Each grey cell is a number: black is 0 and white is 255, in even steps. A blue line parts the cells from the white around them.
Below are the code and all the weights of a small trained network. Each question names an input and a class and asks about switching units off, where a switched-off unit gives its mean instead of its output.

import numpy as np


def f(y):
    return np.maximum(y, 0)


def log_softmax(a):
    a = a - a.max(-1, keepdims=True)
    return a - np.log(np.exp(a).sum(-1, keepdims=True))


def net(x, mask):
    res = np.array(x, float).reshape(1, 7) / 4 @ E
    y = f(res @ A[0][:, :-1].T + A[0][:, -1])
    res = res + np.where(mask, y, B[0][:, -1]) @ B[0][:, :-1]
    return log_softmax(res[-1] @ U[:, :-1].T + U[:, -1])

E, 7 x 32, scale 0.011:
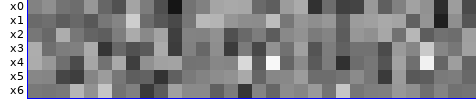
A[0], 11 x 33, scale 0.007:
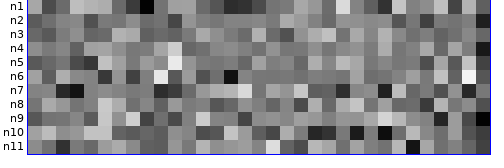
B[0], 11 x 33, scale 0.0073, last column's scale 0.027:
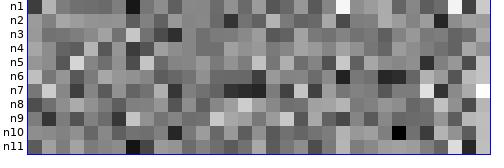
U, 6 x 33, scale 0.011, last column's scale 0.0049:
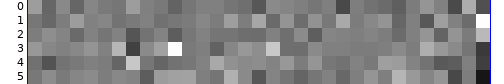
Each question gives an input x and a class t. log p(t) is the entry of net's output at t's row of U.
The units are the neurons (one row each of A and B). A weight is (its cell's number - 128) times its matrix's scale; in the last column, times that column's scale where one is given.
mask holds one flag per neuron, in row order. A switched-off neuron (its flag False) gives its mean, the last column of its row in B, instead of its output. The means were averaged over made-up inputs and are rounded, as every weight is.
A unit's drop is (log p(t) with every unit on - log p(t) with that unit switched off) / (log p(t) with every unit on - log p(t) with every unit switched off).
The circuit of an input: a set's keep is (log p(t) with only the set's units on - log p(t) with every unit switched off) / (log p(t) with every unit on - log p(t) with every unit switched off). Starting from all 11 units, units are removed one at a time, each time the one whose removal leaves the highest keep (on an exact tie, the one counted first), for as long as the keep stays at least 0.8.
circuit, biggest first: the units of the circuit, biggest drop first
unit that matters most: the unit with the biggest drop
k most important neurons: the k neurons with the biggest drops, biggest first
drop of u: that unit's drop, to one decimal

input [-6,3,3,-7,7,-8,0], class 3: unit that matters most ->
n10
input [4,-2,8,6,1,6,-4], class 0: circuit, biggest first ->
n1, n6
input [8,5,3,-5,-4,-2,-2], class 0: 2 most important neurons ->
n7, n5
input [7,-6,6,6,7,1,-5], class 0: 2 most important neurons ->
n6, n1
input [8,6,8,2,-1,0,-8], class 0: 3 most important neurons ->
n1, n11, n9
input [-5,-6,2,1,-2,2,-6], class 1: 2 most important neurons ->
n7, n5
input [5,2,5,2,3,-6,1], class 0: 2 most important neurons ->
n1, n11
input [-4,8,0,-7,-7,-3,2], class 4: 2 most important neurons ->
n9, n1
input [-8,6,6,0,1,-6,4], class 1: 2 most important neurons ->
n5, n7
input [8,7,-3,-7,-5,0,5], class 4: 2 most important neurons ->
n9, n6
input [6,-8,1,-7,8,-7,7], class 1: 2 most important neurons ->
n7, n10
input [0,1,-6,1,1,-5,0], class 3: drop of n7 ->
0.3
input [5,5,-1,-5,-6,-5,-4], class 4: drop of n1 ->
0.0
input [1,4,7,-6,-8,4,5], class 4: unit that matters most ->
n9
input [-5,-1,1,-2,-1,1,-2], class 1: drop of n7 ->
0.1
